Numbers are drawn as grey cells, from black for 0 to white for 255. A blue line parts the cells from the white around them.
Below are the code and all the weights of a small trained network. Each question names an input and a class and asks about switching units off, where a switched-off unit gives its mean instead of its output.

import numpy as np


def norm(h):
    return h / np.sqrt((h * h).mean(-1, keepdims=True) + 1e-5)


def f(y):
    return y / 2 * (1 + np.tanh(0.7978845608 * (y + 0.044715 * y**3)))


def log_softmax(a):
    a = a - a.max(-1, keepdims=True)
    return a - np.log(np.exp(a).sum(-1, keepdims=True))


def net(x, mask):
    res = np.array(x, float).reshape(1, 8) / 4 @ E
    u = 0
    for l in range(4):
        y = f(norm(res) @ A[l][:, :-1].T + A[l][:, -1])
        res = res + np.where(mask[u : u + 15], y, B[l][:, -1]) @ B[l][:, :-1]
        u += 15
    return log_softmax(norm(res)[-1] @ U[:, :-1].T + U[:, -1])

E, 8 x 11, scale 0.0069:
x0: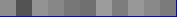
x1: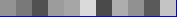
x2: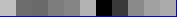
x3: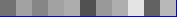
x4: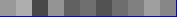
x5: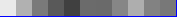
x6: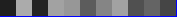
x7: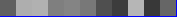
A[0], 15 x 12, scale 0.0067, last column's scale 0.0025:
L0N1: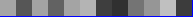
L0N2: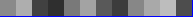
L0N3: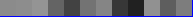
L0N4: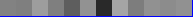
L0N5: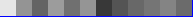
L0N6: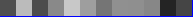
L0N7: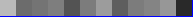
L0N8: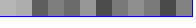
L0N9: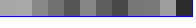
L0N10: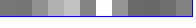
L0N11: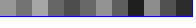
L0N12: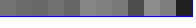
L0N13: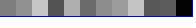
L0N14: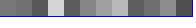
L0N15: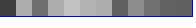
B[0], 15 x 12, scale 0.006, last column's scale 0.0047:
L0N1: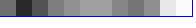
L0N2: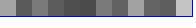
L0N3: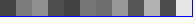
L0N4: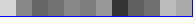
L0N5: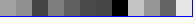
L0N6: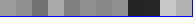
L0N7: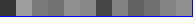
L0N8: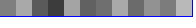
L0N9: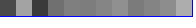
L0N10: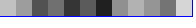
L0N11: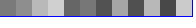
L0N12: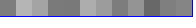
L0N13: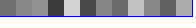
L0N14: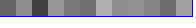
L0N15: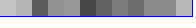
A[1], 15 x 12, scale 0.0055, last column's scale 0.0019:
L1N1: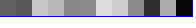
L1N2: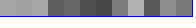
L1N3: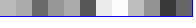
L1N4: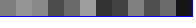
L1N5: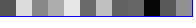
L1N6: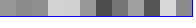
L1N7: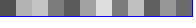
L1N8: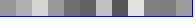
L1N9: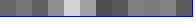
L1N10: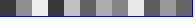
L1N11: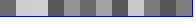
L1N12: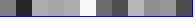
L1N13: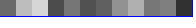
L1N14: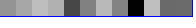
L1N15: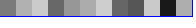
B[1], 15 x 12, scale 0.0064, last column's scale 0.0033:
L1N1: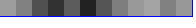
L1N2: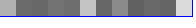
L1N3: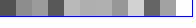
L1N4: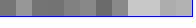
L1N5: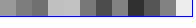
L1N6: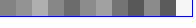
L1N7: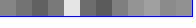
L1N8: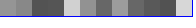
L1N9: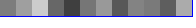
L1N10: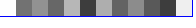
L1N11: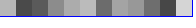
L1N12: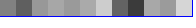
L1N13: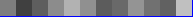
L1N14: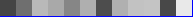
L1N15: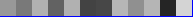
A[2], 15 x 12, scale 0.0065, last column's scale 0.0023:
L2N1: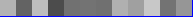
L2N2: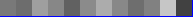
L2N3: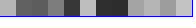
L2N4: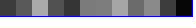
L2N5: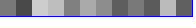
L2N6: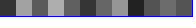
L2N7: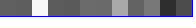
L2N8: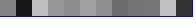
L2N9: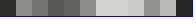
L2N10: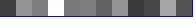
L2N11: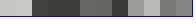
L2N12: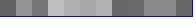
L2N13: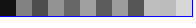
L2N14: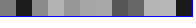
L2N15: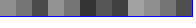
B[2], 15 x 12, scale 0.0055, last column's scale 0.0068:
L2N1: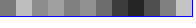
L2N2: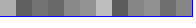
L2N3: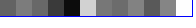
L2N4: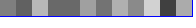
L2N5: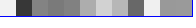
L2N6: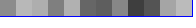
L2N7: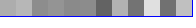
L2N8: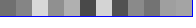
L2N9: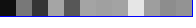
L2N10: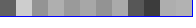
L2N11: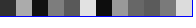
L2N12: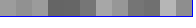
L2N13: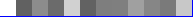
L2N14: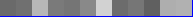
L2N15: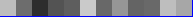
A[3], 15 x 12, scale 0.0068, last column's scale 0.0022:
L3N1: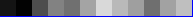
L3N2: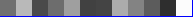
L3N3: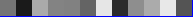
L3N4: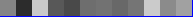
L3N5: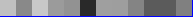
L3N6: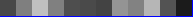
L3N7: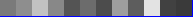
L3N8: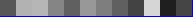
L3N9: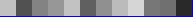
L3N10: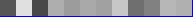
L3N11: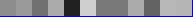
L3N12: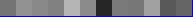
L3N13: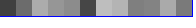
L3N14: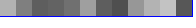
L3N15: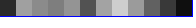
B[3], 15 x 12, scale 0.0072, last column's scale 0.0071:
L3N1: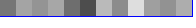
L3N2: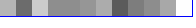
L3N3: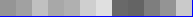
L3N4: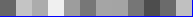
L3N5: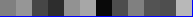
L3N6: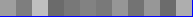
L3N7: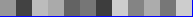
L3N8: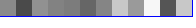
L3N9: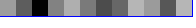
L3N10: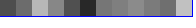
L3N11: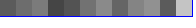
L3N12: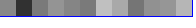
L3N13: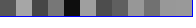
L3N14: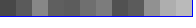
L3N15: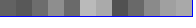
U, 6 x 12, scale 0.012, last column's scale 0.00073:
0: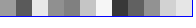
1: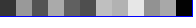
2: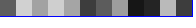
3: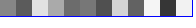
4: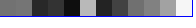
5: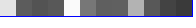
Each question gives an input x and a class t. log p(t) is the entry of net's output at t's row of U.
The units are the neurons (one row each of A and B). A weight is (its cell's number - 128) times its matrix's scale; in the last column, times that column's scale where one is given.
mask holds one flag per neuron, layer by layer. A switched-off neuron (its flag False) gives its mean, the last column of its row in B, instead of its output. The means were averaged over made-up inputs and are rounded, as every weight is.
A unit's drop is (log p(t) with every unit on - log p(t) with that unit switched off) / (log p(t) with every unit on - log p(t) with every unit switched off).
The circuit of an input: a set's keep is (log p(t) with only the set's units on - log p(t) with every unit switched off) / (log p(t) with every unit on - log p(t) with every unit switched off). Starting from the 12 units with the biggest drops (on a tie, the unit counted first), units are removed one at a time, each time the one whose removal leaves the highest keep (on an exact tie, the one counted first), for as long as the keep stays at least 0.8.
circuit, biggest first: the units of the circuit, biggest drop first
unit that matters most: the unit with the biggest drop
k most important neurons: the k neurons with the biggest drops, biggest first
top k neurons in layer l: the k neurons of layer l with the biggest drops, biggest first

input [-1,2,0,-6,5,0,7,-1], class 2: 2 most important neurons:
L0N6, L2N6
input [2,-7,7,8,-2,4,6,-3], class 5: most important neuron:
L0N1
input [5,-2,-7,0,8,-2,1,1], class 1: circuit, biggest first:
L1N3, L2N9
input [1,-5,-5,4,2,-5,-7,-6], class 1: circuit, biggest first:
L2N9, L3N1
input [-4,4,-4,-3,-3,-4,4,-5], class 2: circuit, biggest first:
L0N6, L2N6
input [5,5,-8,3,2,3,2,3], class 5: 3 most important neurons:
L0N13, L0N1, L1N5
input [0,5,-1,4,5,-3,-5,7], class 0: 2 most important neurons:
L0N1, L1N12
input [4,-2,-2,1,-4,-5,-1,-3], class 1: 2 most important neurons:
L0N10, L1N3
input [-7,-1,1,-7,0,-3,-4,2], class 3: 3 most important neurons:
L0N3, L0N11, L0N10
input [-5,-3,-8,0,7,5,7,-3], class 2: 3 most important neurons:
L0N6, L2N6, L1N5
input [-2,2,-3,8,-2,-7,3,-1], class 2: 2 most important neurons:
L1N5, L0N6
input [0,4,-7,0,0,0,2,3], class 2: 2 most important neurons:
L0N6, L1N5
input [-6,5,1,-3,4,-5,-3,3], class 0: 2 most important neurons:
L0N1, L0N10
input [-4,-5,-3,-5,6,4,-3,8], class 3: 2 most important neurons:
L0N3, L0N11
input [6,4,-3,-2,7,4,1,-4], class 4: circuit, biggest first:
L2N11
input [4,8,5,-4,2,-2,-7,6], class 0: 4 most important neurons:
L0N1, L1N12, L0N10, L3N3
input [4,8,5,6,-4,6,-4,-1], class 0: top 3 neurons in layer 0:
L0N1, L0N10, L0N15
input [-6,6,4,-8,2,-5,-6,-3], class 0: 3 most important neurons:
L0N1, L1N12, L0N10
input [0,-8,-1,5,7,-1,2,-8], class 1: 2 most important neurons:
L1N3, L2N9
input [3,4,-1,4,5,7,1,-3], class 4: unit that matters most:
L0N5
